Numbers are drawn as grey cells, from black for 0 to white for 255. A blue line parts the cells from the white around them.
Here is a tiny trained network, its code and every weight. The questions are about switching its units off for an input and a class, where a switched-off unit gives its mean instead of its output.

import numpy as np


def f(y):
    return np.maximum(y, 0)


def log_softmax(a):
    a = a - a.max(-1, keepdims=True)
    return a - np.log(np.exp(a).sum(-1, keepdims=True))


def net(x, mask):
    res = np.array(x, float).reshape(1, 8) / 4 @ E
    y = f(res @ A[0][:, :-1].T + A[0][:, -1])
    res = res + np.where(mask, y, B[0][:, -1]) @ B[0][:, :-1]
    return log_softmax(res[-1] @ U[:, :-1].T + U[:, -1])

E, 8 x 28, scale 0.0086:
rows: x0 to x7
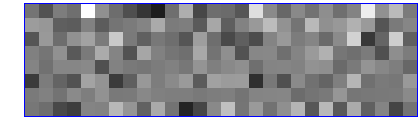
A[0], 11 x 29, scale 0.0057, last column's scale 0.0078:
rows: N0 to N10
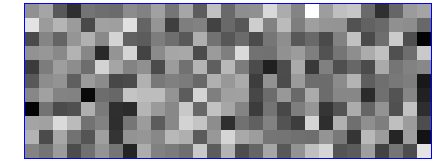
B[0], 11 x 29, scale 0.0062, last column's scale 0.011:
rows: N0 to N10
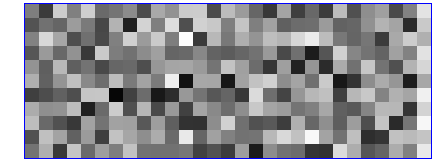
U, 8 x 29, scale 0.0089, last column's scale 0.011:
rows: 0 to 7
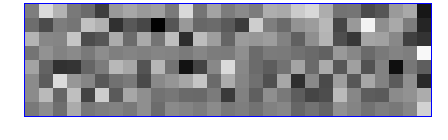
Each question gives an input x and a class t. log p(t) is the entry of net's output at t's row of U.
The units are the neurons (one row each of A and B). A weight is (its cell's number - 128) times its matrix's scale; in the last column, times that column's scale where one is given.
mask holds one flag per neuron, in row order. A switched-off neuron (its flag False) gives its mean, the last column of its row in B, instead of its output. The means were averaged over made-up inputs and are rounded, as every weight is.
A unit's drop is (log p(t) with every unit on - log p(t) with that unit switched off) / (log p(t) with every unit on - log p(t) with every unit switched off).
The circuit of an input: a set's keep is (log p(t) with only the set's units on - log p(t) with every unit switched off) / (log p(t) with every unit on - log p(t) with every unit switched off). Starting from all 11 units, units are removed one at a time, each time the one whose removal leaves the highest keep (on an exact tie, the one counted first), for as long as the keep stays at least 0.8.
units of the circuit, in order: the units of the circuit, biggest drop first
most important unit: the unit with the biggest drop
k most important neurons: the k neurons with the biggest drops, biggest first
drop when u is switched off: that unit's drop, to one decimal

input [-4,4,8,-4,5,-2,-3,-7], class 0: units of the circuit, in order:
(N2)
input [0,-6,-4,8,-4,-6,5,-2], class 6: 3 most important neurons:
(N10, N0, N7)
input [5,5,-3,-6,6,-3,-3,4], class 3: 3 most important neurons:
(N6, N8, N3)
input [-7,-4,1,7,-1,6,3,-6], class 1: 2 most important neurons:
(N6, N3)
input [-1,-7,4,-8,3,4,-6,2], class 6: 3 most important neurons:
(N3, N0, N8)
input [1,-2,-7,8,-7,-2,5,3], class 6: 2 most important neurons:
(N10, N2)
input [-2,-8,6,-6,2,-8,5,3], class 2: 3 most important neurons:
(N1, N0, N10)
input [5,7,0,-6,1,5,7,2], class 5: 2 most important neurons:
(N0, N6)
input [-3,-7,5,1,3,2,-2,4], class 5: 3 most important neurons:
(N4, N8, N9)
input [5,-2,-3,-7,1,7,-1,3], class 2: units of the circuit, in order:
(N7, N6)
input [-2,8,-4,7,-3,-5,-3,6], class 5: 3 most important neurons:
(N0, N8, N3)
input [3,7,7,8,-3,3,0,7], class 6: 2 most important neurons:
(N10, N8)
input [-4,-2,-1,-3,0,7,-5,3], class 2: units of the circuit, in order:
(N7, N5)
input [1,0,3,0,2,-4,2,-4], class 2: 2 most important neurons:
(N6, N1)
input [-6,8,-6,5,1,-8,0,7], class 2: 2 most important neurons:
(N1, N8)
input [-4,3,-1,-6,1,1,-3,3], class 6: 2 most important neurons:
(N3, N8)
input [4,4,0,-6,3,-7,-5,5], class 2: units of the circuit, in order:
(N1)
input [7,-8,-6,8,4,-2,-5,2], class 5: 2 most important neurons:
(N6, N4)
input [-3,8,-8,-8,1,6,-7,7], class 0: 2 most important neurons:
(N9, N8)
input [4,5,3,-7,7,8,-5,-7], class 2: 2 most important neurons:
(N7, N5)
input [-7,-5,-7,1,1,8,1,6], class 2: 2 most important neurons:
(N7, N5)
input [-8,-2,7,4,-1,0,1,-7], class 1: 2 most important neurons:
(N6, N9)
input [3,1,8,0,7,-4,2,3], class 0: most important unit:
N2
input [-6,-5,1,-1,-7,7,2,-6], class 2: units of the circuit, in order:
(N7, N5)
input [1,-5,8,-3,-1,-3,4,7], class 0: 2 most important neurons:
(N2, N8)
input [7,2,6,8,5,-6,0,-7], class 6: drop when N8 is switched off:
-0.1
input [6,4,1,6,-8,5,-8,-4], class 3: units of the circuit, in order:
(N6)
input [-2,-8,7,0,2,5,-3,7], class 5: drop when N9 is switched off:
0.3
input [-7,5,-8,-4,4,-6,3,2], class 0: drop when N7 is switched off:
0.0
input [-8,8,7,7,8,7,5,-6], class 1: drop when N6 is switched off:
1.3
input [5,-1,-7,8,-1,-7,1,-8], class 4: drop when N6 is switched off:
0.1
